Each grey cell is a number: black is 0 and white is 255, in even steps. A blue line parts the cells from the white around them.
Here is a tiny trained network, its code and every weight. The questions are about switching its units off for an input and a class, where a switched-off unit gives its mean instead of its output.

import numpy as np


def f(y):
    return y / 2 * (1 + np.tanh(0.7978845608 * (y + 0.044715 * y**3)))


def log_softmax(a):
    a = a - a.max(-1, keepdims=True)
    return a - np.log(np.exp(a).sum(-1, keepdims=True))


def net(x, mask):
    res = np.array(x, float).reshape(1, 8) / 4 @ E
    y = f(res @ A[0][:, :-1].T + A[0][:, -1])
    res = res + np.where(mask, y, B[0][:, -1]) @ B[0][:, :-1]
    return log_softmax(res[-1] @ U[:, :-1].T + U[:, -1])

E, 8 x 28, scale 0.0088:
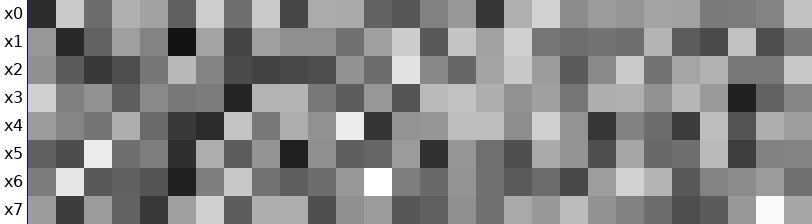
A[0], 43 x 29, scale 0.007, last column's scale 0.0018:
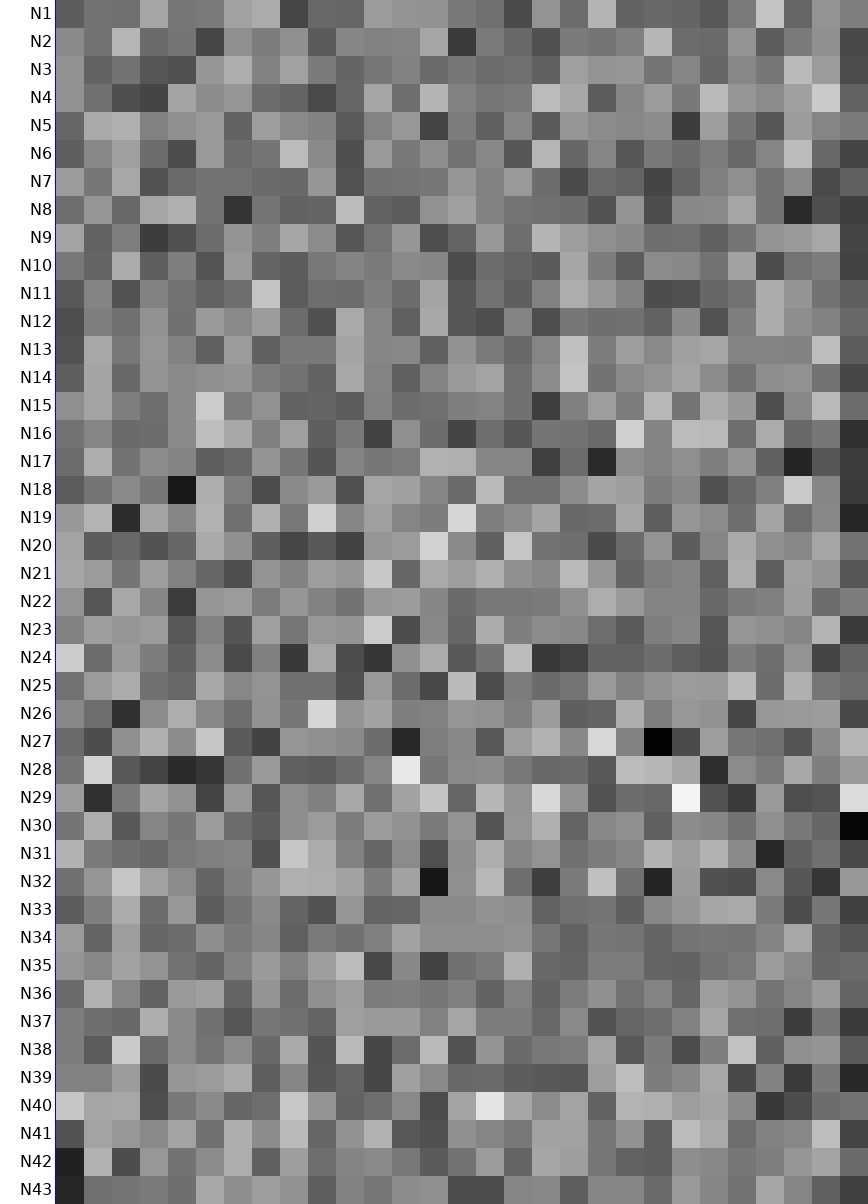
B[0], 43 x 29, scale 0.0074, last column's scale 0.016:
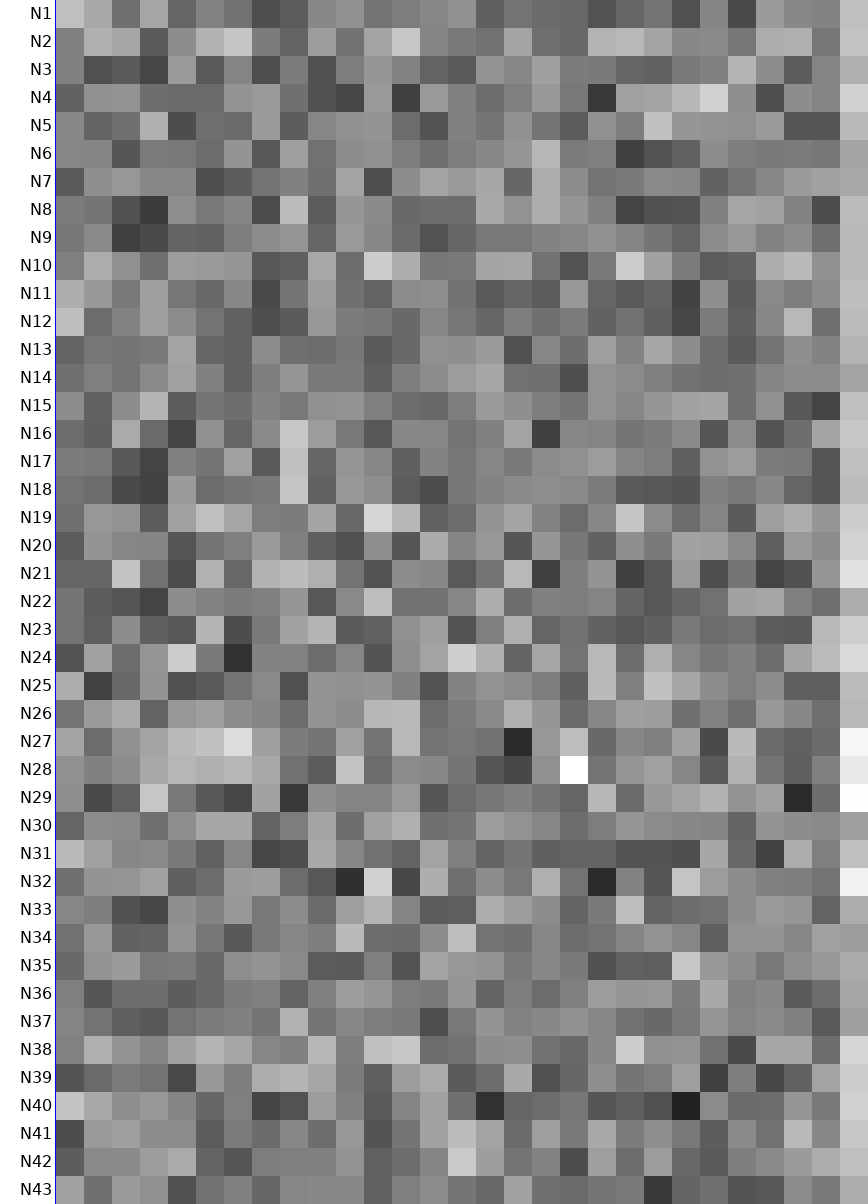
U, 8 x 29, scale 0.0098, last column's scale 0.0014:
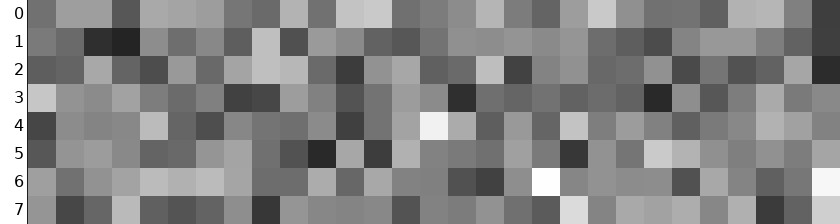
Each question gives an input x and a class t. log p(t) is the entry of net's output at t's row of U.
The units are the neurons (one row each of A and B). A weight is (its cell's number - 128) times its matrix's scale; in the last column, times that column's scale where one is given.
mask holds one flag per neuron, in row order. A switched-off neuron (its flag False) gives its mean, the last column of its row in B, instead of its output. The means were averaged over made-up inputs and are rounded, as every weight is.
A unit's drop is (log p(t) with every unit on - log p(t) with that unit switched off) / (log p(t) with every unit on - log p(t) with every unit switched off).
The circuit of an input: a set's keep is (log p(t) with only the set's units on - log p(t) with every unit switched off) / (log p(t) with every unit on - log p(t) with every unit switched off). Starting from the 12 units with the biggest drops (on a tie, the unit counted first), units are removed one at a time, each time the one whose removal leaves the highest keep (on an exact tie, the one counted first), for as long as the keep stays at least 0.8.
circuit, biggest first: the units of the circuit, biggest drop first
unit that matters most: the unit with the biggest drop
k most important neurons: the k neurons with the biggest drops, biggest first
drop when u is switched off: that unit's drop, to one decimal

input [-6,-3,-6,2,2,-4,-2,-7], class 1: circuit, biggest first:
[N8]
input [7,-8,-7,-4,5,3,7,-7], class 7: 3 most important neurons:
[N5; N25; N36]
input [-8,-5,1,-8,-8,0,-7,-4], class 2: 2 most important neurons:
[N39; N16]
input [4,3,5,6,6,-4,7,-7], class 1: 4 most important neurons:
[N17; N27; N8; N37]
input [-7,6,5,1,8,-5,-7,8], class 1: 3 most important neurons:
[N18; N9; N22]
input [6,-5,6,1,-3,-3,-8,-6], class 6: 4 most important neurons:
[N27; N32; N24; N18]
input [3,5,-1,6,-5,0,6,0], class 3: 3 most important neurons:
[N40; N31; N27]
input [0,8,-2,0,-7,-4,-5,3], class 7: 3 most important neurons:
[N29; N21; N23]
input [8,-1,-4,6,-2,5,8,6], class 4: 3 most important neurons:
[N42; N41; N27]
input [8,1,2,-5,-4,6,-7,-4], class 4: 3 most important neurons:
[N42; N41; N28]
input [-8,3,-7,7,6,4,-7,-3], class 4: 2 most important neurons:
[N24; N7]
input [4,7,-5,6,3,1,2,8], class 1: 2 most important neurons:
[N18; N9]
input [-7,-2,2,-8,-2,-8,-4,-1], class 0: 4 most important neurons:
[N19; N26; N30; N40]
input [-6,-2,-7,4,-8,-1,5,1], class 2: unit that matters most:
N39
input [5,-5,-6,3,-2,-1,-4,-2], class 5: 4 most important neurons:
[N32; N29; N24; N28]
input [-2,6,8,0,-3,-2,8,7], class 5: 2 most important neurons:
[N20; N4]
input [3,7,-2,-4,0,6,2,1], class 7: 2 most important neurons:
[N29; N19]
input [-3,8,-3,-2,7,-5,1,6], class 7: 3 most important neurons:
[N29; N39; N16]
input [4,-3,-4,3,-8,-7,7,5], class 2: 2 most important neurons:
[N16; N39]
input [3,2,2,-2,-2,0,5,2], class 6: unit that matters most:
N28
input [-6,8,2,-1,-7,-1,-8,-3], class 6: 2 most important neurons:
[N27; N21]
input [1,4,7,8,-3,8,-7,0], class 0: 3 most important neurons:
[N38; N10; N2]
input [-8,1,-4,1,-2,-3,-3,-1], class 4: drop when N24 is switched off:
0.2
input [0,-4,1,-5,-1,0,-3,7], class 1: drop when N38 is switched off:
0.0
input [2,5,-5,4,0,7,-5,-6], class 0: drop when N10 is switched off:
0.1
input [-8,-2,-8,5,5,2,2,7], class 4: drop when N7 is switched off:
0.4
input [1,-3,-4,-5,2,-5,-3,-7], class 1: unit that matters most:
N8
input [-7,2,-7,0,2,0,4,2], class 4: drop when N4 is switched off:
0.2
